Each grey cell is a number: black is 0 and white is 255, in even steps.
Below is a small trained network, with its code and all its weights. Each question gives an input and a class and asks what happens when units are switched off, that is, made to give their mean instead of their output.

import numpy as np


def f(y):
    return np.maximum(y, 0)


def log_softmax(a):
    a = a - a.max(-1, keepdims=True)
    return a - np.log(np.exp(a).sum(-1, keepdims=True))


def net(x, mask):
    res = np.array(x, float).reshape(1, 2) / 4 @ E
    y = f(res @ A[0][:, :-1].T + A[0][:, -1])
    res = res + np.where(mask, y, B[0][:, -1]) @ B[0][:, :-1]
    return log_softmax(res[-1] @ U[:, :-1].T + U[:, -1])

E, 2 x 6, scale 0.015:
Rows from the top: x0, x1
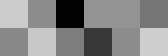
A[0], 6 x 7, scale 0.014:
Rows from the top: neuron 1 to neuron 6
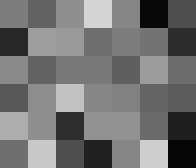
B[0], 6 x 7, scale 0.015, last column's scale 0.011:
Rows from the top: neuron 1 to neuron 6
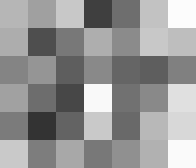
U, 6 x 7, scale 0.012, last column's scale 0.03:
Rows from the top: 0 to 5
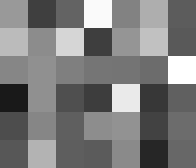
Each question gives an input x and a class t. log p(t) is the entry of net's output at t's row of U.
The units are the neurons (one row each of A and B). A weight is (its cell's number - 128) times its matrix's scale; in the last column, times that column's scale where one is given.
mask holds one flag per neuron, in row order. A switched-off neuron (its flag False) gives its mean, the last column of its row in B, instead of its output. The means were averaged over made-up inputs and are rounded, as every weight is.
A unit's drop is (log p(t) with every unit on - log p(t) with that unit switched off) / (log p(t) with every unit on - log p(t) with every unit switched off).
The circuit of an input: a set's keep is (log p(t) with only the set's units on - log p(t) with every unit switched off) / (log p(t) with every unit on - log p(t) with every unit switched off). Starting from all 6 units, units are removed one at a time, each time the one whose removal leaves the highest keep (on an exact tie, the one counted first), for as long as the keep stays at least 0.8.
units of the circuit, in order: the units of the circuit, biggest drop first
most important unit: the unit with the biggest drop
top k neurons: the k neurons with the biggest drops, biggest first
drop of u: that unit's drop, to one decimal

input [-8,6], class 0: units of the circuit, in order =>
neuron 4
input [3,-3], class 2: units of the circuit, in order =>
neuron 4; neuron 2
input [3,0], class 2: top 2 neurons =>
neuron 4; neuron 2
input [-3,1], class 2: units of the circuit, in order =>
neuron 5; neuron 6
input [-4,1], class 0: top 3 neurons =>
neuron 1; neuron 4; neuron 2
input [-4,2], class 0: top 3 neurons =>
neuron 1; neuron 4; neuron 2
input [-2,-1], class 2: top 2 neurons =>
neuron 5; neuron 2
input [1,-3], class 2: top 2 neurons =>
neuron 6; neuron 2
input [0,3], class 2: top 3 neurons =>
neuron 1; neuron 2; neuron 6
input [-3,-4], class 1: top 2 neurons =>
neuron 1; neuron 5
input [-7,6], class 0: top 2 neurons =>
neuron 4; neuron 1
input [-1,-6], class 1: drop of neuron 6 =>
0.0
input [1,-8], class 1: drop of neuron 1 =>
0.5
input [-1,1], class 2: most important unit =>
neuron 1
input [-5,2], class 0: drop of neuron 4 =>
0.1
